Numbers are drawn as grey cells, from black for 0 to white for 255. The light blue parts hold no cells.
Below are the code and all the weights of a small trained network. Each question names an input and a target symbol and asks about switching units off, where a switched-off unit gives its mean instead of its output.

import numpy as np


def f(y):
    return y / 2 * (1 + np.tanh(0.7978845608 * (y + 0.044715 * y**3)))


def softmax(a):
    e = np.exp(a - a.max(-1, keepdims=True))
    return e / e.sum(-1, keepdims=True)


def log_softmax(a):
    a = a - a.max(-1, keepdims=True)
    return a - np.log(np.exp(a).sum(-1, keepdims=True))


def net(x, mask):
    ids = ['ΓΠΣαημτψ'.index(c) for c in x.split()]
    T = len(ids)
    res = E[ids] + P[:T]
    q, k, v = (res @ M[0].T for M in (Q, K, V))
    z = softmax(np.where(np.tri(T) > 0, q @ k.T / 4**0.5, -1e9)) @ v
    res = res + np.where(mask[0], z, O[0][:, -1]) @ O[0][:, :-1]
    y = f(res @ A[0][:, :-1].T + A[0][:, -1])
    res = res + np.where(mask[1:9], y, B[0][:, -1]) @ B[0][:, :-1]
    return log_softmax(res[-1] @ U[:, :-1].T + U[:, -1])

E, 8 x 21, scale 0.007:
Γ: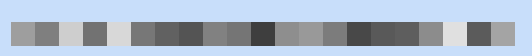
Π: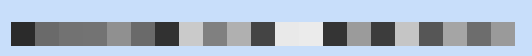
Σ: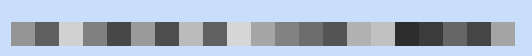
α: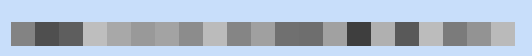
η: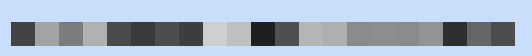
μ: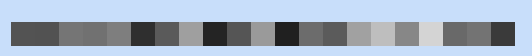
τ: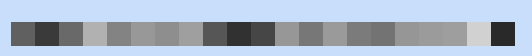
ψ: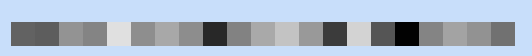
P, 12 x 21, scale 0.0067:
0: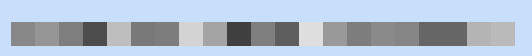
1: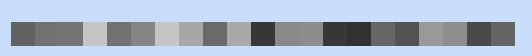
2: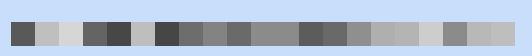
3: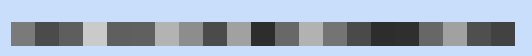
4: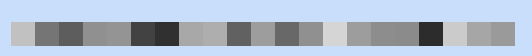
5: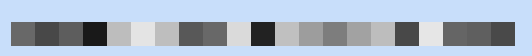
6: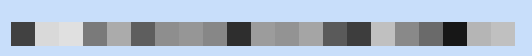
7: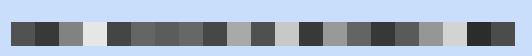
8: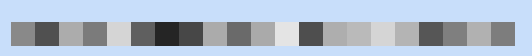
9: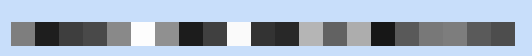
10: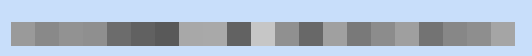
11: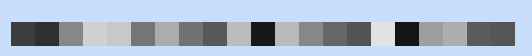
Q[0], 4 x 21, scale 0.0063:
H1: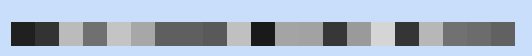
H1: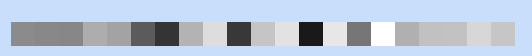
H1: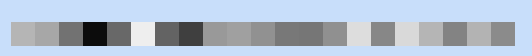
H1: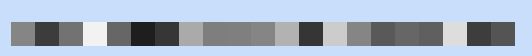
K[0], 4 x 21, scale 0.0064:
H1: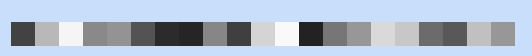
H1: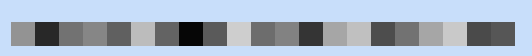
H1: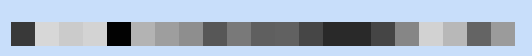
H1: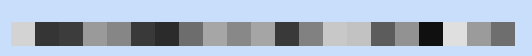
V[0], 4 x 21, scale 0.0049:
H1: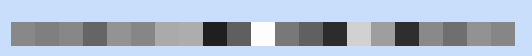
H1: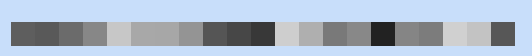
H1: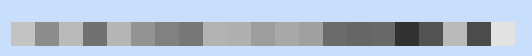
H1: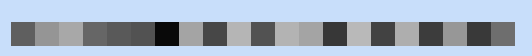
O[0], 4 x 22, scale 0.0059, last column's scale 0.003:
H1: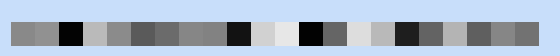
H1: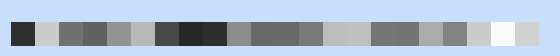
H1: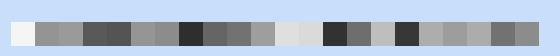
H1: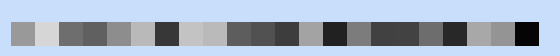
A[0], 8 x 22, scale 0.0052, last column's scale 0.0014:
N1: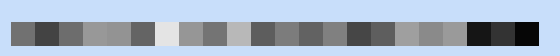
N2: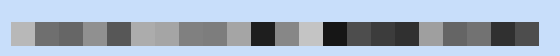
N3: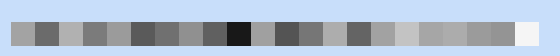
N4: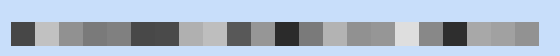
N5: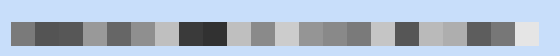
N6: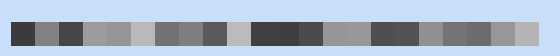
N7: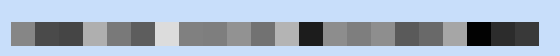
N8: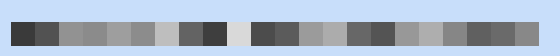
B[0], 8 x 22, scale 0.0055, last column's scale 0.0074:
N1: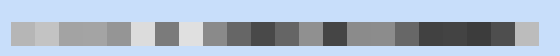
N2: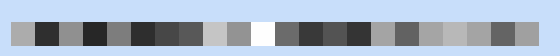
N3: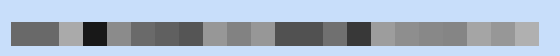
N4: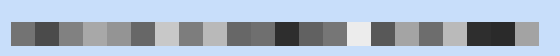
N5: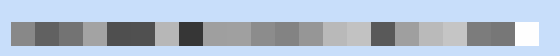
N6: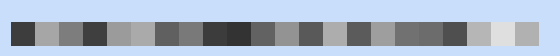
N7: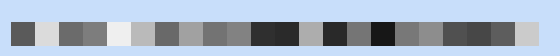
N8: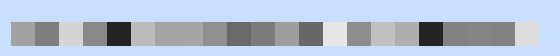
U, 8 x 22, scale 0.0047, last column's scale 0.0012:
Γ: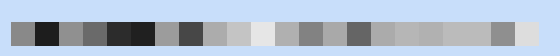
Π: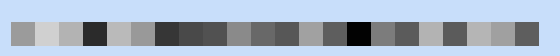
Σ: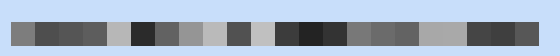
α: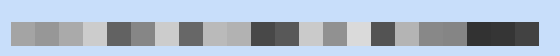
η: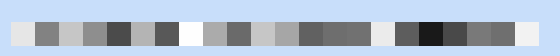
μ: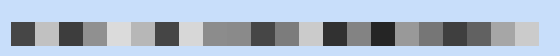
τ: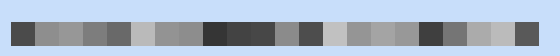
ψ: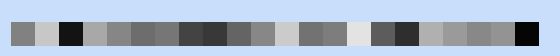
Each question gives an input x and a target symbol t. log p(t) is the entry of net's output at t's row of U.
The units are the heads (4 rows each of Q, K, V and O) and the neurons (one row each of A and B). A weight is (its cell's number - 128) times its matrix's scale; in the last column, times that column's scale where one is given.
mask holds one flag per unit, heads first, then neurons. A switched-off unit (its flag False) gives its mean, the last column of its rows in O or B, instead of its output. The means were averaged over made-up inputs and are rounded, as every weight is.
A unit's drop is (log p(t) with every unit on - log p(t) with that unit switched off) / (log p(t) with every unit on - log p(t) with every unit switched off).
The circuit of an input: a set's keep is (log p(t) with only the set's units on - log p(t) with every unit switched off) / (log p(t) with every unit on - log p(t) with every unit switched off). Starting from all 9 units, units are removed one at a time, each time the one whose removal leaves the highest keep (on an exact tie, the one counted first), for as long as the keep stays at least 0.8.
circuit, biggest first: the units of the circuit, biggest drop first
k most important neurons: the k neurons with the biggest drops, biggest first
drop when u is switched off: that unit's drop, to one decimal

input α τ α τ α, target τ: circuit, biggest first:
[H1 N6]
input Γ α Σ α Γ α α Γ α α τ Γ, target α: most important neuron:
[N5]
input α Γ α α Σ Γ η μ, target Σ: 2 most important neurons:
[N2 N8]
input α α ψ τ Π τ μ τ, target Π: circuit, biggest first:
[H1 N2]
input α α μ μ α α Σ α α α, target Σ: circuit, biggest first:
[H1 N2]
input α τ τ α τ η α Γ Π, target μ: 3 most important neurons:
[N5 N8 N2]
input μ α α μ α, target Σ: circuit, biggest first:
[H1 N8]
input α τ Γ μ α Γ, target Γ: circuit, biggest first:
[H1 N2 N7 N1]
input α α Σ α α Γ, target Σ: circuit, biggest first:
[H1 N2]
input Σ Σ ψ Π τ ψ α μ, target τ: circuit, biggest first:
[H1 N6 N8]
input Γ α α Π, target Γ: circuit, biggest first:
[H1 N2 N7]
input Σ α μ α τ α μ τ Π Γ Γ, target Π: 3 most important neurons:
[N5 N8 N3]
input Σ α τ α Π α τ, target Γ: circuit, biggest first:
[N7 N1]
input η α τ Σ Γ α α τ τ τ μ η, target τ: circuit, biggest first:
[H1 N6 N8]
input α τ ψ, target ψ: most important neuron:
[N8]
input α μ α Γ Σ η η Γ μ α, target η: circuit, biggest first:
[H1 N8 N1 N2]
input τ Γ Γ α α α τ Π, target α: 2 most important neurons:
[N5 N1]
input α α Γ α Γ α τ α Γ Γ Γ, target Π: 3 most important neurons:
[N5 N8 N4]
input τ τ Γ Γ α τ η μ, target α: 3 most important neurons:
[N5 N7 N1]
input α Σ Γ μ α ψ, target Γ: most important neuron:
[N2]
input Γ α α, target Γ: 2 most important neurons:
[N7 N1]
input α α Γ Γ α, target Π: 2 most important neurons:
[N5 N8]
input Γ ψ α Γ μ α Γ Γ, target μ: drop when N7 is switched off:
0.3
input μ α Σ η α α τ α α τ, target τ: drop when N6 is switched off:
0.3
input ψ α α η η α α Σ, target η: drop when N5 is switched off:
0.1
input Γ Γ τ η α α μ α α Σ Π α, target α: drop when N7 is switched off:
0.2
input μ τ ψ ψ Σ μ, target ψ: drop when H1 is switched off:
1.0
